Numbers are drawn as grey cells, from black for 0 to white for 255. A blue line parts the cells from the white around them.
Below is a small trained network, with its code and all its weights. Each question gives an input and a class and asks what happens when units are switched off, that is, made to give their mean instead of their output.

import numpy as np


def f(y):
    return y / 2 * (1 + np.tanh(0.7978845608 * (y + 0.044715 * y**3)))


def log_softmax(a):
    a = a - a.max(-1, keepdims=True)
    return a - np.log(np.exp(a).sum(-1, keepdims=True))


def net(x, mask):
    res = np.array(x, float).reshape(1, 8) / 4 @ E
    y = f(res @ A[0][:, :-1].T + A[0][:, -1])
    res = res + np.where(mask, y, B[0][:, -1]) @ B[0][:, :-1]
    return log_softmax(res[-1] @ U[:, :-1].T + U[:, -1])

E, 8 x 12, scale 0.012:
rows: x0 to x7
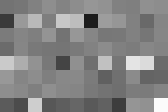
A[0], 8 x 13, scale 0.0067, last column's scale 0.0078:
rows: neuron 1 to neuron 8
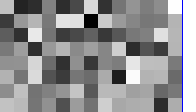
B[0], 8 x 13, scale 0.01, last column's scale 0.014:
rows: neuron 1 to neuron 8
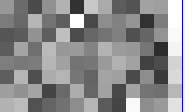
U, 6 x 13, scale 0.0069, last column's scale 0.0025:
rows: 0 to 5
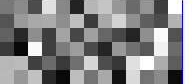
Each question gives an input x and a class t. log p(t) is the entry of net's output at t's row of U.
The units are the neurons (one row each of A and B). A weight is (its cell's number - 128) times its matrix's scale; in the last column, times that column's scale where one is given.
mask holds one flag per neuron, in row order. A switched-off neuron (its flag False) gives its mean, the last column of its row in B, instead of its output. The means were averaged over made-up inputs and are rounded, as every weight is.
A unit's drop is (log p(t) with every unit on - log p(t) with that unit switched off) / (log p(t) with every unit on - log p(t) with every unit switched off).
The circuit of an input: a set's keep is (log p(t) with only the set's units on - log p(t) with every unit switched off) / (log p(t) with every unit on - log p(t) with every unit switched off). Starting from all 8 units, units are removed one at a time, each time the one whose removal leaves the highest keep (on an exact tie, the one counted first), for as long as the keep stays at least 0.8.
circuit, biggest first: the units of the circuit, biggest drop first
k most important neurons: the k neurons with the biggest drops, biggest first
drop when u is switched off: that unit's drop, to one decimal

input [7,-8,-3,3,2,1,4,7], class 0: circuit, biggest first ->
(neuron 6)
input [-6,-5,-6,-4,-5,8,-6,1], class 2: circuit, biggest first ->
(neuron 6; neuron 5)
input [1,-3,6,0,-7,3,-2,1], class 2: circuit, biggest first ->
(neuron 6; neuron 5)
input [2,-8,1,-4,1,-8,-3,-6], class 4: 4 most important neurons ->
(neuron 8; neuron 6; neuron 5; neuron 3)
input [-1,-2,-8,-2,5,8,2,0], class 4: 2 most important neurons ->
(neuron 8; neuron 4)
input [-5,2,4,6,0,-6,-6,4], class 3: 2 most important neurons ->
(neuron 4; neuron 3)
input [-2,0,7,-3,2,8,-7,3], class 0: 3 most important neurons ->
(neuron 2; neuron 6; neuron 7)
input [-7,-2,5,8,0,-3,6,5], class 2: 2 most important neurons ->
(neuron 4; neuron 3)
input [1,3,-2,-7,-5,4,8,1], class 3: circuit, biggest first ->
(neuron 6; neuron 5)
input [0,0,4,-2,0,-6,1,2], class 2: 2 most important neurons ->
(neuron 4; neuron 2)
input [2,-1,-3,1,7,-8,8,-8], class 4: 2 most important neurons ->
(neuron 8; neuron 2)
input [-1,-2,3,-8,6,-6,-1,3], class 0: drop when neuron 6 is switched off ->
0.2
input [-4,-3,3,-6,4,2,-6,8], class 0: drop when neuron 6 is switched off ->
0.3
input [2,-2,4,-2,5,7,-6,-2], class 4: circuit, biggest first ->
(neuron 8)
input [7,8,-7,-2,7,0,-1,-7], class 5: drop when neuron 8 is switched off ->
0.0
